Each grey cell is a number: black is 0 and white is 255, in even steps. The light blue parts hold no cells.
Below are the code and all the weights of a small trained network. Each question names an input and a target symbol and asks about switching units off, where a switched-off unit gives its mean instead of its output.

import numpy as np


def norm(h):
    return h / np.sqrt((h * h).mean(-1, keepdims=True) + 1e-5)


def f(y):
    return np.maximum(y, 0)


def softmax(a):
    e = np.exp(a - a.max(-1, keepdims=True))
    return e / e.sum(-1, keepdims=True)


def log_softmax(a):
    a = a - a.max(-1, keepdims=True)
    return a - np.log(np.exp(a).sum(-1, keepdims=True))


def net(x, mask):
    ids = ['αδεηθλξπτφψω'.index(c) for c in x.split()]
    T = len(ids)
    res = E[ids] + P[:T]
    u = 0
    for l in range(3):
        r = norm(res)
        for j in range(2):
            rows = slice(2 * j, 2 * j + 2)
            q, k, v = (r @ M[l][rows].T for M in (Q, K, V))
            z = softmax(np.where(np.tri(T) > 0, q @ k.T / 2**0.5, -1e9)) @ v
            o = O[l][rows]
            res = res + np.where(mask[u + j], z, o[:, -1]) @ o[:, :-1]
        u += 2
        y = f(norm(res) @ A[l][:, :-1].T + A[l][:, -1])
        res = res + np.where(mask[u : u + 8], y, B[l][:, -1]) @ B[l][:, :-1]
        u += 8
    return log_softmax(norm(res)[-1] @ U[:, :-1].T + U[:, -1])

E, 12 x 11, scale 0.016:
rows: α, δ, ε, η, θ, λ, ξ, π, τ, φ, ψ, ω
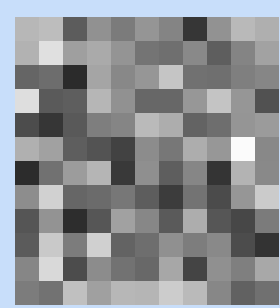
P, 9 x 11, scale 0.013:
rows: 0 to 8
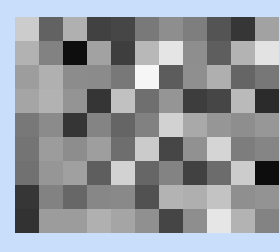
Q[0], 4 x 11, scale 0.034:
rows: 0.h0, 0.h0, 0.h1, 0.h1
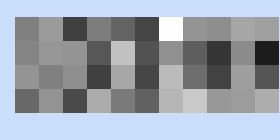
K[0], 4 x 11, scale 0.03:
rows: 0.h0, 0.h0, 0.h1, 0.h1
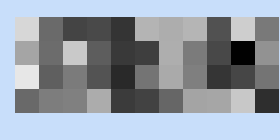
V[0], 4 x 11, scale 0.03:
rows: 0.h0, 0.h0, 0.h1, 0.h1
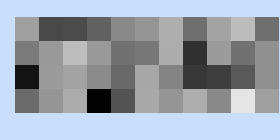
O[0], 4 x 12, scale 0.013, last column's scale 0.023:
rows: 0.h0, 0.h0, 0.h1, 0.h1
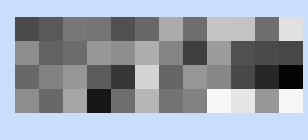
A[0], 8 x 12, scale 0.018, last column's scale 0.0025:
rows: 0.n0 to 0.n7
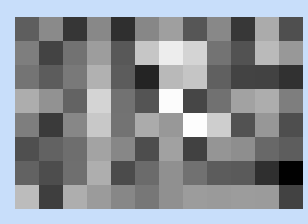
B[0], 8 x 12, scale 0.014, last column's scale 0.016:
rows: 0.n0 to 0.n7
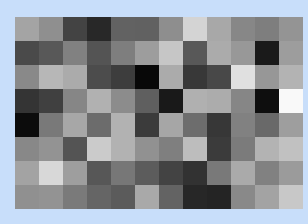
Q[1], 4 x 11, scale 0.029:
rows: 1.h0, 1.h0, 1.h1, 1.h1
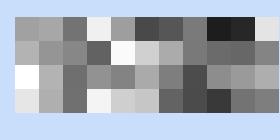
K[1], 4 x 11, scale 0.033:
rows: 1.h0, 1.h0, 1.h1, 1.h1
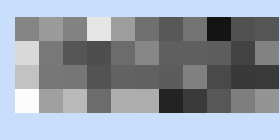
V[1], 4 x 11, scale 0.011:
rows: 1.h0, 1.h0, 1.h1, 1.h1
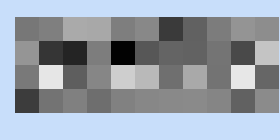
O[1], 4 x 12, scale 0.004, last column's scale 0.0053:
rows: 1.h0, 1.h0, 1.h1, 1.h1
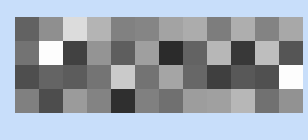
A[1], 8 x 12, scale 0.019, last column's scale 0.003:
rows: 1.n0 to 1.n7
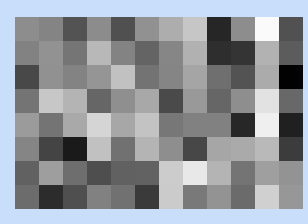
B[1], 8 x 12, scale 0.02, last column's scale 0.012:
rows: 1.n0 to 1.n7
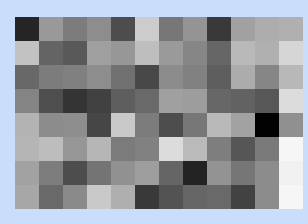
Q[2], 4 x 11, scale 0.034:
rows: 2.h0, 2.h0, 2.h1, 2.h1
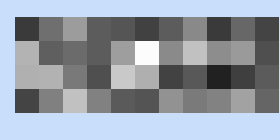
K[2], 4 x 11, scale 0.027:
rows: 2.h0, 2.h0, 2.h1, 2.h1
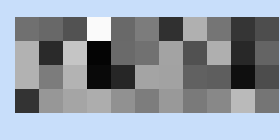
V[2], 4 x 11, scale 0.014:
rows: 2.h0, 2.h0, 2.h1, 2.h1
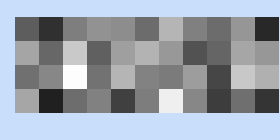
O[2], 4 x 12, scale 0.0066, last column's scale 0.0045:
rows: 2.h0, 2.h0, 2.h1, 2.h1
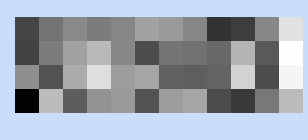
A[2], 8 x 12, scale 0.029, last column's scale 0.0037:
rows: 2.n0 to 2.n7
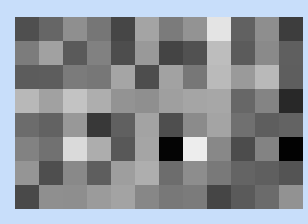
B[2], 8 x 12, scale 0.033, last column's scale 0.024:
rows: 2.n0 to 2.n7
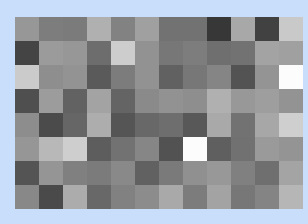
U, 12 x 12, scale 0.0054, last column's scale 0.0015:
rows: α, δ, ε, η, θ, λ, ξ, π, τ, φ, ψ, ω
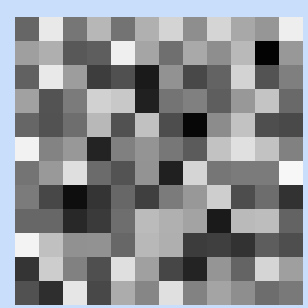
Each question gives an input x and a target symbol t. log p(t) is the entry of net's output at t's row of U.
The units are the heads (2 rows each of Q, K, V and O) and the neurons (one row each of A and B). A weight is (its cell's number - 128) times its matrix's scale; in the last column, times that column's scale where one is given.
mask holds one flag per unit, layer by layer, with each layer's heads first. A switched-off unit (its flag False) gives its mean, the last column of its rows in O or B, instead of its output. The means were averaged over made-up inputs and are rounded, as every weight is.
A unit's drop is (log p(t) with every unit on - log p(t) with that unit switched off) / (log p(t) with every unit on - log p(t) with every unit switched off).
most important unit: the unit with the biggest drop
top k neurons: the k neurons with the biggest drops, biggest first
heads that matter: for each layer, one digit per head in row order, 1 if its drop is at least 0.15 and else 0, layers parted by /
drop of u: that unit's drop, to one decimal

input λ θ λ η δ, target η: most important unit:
0.h1
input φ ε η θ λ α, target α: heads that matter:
00 / 00 / 00
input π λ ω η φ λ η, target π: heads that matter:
11 / 00 / 00
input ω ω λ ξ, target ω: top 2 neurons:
(2.n7 0.n3)
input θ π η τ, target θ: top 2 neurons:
(2.n4 2.n0)
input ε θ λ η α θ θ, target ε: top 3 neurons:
(0.n6 0.n2 2.n2)
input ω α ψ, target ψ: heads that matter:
01 / 00 / 00
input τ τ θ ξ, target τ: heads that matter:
10 / 00 / 00
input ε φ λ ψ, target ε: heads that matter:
01 / 00 / 00
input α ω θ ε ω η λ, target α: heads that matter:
10 / 00 / 00
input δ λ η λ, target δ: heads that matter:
11 / 00 / 00
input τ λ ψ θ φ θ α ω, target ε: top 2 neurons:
(0.n2 0.n6)
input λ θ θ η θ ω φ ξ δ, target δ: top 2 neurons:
(1.n4 1.n1)
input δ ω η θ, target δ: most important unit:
0.h0
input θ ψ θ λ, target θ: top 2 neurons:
(2.n0 2.n4)
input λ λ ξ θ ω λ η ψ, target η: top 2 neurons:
(0.n3 0.n5)
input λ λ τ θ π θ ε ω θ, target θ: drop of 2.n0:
0.2
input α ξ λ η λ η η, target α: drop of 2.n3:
0.2
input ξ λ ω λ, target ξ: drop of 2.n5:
0.5
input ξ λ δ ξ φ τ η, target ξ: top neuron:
(2.n5)
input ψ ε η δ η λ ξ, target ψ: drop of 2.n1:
0.4
